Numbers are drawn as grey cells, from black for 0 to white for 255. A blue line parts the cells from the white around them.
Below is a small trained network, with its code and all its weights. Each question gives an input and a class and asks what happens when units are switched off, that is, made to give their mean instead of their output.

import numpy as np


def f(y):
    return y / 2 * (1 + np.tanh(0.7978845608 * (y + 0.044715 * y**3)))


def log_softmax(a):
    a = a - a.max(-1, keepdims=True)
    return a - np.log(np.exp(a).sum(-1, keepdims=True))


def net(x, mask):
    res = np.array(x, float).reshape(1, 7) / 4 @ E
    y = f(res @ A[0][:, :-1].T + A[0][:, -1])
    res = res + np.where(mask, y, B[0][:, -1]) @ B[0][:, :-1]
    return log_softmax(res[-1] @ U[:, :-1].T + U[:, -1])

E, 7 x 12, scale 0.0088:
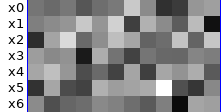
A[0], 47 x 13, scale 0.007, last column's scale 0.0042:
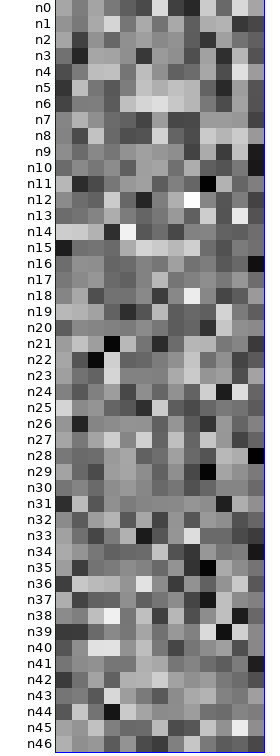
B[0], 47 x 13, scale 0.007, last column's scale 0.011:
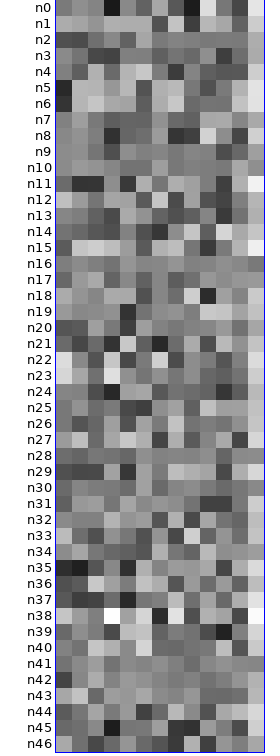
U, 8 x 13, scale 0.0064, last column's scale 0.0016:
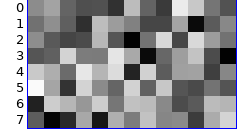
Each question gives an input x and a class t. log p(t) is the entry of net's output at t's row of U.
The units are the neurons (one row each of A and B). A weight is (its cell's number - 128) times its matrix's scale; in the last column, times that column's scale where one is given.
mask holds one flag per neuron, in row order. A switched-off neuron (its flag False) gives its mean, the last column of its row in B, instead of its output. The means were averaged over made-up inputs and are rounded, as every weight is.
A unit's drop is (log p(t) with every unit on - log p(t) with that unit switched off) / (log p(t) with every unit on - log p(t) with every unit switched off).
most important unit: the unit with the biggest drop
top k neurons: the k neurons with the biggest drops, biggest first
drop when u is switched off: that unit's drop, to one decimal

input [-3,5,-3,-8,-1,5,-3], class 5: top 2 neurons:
(n12; n22)
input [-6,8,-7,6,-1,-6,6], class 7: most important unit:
n11
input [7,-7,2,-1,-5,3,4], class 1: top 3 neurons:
(n0; n3; n8)
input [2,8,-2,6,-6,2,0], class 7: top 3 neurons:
(n11; n35; n29)
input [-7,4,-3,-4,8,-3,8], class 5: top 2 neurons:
(n22; n33)
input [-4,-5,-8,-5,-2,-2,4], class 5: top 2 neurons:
(n12; n22)
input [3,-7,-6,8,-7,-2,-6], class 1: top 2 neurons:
(n0; n24)
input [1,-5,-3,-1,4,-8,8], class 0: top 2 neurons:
(n0; n8)
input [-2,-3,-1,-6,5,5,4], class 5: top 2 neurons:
(n12; n33)
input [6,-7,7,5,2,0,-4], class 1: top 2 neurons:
(n39; n4)
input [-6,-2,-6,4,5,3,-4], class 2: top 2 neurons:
(n21; n14)
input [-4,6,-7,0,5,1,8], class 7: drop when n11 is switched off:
0.2
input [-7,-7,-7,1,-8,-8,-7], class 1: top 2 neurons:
(n24; n13)
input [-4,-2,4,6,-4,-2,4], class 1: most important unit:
n18
